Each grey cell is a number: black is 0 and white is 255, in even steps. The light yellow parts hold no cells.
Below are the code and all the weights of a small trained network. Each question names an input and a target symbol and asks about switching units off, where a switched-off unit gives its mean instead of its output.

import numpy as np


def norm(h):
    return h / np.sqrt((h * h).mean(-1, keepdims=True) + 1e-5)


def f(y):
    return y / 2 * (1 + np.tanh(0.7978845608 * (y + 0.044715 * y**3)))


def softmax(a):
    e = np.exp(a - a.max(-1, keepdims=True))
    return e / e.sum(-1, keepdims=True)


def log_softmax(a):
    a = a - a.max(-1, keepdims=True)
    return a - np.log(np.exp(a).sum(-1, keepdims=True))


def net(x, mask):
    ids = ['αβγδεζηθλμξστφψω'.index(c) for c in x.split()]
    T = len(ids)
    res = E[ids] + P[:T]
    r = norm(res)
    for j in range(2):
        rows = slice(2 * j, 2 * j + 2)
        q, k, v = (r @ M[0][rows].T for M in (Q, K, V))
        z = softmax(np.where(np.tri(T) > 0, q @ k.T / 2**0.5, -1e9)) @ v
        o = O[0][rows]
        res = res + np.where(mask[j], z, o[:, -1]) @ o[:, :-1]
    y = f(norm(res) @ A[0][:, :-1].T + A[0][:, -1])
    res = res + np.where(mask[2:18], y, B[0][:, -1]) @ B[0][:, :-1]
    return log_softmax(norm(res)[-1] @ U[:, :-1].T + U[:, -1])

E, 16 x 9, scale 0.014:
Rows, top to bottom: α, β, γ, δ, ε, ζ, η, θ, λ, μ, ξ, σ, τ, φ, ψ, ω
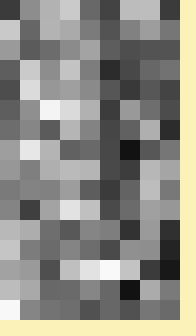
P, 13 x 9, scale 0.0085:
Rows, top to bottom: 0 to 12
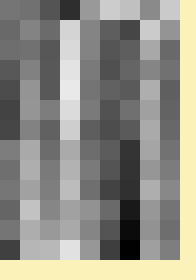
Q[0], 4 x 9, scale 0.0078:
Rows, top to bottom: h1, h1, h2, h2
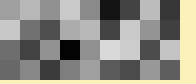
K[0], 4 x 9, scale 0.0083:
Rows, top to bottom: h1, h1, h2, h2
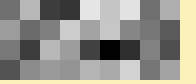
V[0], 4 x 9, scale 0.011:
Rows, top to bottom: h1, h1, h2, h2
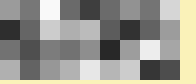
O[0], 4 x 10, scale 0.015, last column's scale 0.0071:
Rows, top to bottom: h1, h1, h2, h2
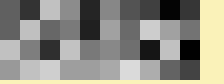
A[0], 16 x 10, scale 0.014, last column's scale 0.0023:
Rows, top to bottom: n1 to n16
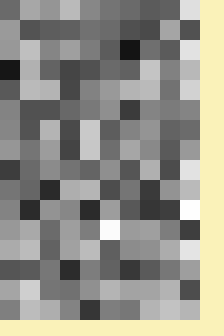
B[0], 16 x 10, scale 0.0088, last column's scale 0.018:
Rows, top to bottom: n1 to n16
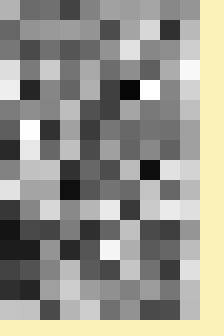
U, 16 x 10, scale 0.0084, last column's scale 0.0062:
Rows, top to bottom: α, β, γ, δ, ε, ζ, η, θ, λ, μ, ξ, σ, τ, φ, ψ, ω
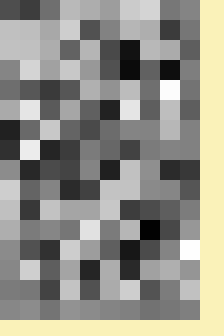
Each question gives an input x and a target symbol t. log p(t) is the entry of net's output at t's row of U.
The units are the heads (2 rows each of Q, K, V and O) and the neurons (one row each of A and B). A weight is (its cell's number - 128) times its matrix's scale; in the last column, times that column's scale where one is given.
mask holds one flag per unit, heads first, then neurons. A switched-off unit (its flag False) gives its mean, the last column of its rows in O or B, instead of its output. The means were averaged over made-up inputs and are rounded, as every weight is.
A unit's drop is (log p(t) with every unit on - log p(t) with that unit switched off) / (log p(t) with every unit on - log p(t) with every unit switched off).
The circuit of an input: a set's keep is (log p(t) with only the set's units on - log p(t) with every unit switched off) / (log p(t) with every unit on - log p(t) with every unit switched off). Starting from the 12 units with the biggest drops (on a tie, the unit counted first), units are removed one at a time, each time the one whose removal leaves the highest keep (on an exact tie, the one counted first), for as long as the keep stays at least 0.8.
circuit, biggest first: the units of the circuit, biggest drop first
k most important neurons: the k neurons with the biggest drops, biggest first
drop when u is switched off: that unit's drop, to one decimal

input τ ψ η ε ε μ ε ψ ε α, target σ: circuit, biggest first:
[h1]
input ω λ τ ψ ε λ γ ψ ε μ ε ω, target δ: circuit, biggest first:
[h1 n7 n8]
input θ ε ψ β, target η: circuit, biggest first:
[h1 n11 n9]
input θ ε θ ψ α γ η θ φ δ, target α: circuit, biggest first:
[h1 n13 n9]
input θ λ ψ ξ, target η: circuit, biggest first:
[h1 n9]
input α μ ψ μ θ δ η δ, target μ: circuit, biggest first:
[h2 n10 n13]
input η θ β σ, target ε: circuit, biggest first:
[h1 n13]
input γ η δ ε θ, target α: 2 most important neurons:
[n13 n15]
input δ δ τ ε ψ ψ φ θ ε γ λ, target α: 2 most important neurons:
[n15 n13]
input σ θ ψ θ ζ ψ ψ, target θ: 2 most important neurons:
[n7 n8]
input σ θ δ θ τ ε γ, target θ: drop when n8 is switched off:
0.2
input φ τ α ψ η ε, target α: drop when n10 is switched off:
0.1
